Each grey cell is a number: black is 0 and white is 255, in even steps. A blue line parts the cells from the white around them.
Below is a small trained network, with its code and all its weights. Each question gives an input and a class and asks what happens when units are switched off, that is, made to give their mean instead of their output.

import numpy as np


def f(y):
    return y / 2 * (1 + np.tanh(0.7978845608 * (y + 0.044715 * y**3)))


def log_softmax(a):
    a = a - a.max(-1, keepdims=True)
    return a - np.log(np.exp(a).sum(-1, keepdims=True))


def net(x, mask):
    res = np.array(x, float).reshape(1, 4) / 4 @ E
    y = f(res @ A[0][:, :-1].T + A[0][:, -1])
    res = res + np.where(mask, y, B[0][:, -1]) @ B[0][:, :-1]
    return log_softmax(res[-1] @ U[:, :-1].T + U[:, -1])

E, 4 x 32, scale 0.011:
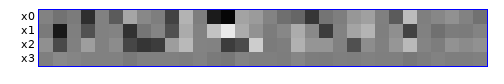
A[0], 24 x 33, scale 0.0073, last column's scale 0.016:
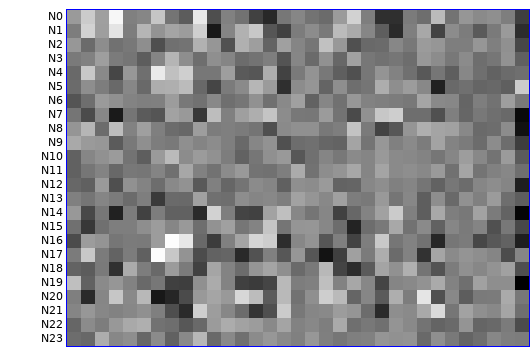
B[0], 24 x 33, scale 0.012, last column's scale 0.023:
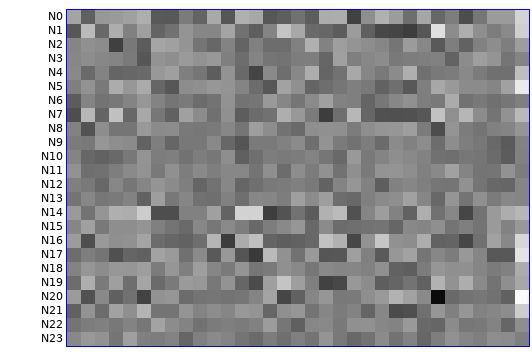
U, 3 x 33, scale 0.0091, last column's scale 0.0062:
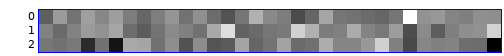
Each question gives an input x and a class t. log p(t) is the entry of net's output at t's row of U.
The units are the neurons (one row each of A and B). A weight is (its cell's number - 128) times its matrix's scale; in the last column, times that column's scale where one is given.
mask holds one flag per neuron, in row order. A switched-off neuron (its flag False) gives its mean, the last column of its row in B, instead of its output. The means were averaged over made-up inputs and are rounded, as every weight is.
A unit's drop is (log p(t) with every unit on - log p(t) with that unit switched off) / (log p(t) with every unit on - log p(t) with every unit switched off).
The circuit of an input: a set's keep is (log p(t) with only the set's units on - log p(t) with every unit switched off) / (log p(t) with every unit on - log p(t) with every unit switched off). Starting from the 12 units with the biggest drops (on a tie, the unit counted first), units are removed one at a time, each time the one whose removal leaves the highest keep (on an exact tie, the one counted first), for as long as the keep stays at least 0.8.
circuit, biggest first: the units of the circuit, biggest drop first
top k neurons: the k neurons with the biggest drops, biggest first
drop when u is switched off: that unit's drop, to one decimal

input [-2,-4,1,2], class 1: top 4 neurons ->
(N0, N7, N19, N17)
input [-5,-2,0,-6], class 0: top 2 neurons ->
(N1, N16)
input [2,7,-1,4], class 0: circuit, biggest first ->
(N7)
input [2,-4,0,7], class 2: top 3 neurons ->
(N1, N5, N7)
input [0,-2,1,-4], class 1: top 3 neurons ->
(N1, N7, N19)
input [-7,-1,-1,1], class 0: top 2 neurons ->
(N1, N14)
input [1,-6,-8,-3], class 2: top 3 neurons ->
(N17, N4, N7)
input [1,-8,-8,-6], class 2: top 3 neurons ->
(N17, N4, N7)
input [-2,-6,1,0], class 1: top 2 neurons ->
(N0, N7)
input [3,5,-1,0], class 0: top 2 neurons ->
(N7, N16)
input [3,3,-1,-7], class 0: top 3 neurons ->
(N16, N20, N0)
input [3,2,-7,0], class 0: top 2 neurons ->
(N20, N5)
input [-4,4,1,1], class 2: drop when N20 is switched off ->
0.1
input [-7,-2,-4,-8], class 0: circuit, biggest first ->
(N1)
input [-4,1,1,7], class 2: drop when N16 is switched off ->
0.4
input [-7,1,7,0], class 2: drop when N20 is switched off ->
0.6
